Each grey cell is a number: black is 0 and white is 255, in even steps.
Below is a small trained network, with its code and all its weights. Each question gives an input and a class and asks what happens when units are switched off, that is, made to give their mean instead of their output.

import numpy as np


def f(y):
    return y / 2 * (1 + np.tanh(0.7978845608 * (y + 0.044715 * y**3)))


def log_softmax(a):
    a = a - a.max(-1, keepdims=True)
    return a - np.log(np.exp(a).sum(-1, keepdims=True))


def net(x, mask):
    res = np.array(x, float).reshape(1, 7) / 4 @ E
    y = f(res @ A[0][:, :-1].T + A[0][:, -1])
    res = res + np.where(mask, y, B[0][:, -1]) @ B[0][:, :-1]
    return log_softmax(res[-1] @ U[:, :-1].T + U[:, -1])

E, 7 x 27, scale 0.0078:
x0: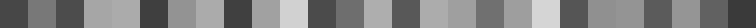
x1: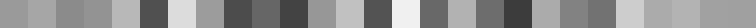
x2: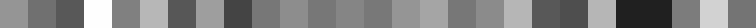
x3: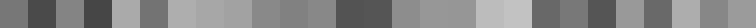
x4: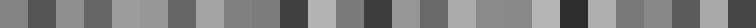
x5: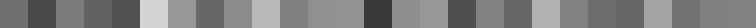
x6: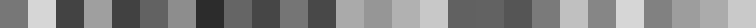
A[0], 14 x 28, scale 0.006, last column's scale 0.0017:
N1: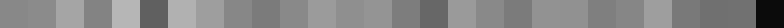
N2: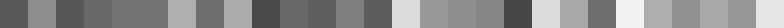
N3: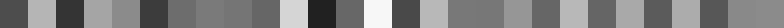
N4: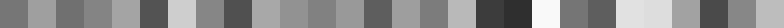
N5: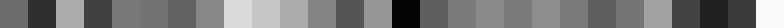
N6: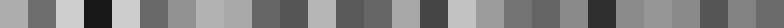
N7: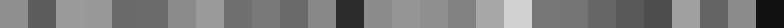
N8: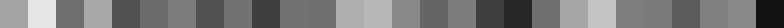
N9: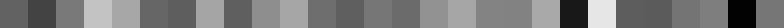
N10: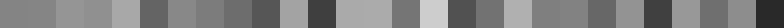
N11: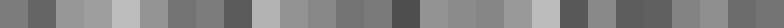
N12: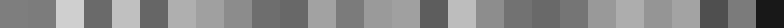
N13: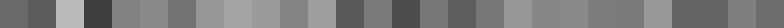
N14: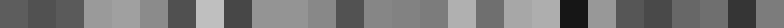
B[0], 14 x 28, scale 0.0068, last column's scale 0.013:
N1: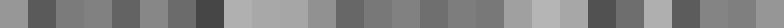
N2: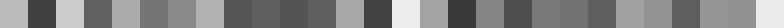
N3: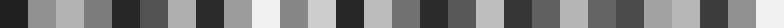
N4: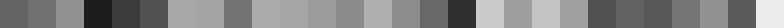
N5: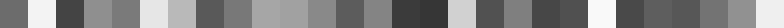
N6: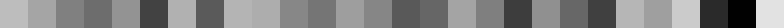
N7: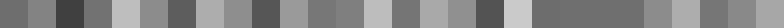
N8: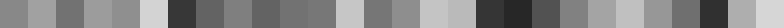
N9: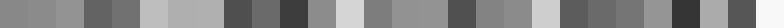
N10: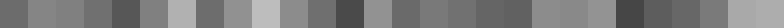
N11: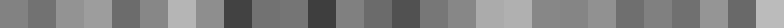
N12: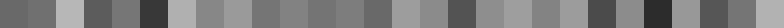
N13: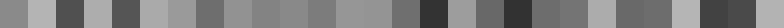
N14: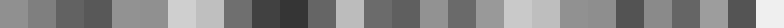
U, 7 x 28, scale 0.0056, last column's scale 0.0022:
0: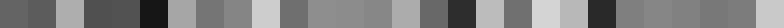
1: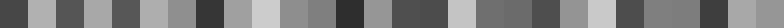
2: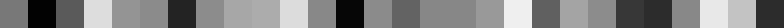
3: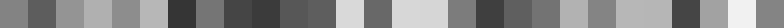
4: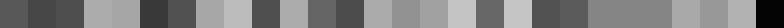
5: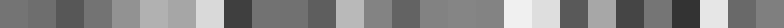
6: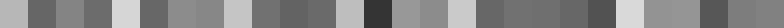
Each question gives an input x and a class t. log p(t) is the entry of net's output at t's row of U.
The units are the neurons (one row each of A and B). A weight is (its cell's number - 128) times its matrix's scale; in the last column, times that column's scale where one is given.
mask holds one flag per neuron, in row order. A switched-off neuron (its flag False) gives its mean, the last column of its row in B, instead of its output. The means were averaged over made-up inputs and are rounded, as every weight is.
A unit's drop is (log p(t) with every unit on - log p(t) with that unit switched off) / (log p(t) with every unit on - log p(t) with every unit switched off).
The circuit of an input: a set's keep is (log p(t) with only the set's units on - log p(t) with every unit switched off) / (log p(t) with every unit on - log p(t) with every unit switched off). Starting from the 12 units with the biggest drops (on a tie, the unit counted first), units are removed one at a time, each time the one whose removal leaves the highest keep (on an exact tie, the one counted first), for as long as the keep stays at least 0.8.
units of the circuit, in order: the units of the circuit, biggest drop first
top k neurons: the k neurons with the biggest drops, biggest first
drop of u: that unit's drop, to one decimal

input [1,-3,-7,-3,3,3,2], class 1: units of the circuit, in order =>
[N5]
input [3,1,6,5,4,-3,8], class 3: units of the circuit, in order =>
[N4; N5]
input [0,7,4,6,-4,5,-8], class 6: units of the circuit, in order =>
[N3; N6]
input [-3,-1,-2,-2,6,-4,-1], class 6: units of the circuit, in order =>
[N4; N6]
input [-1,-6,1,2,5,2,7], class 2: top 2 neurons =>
[N9; N8]
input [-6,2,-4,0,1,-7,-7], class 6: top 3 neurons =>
[N6; N3; N12]
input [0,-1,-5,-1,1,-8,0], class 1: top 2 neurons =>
[N9; N2]
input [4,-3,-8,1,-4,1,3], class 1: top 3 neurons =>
[N5; N9; N14]
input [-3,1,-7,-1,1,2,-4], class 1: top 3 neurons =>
[N5; N13; N9]
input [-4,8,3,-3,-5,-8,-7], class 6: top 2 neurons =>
[N3; N4]
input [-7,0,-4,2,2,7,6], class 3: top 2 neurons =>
[N3; N2]
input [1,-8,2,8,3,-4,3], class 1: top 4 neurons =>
[N3; N2; N4; N5]
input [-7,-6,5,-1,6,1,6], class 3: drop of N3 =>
0.4
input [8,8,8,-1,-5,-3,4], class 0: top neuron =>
[N3]
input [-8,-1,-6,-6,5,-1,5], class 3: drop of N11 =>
0.0
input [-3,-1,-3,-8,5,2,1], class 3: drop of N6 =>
0.1
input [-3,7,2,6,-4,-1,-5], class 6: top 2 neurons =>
[N3; N6]
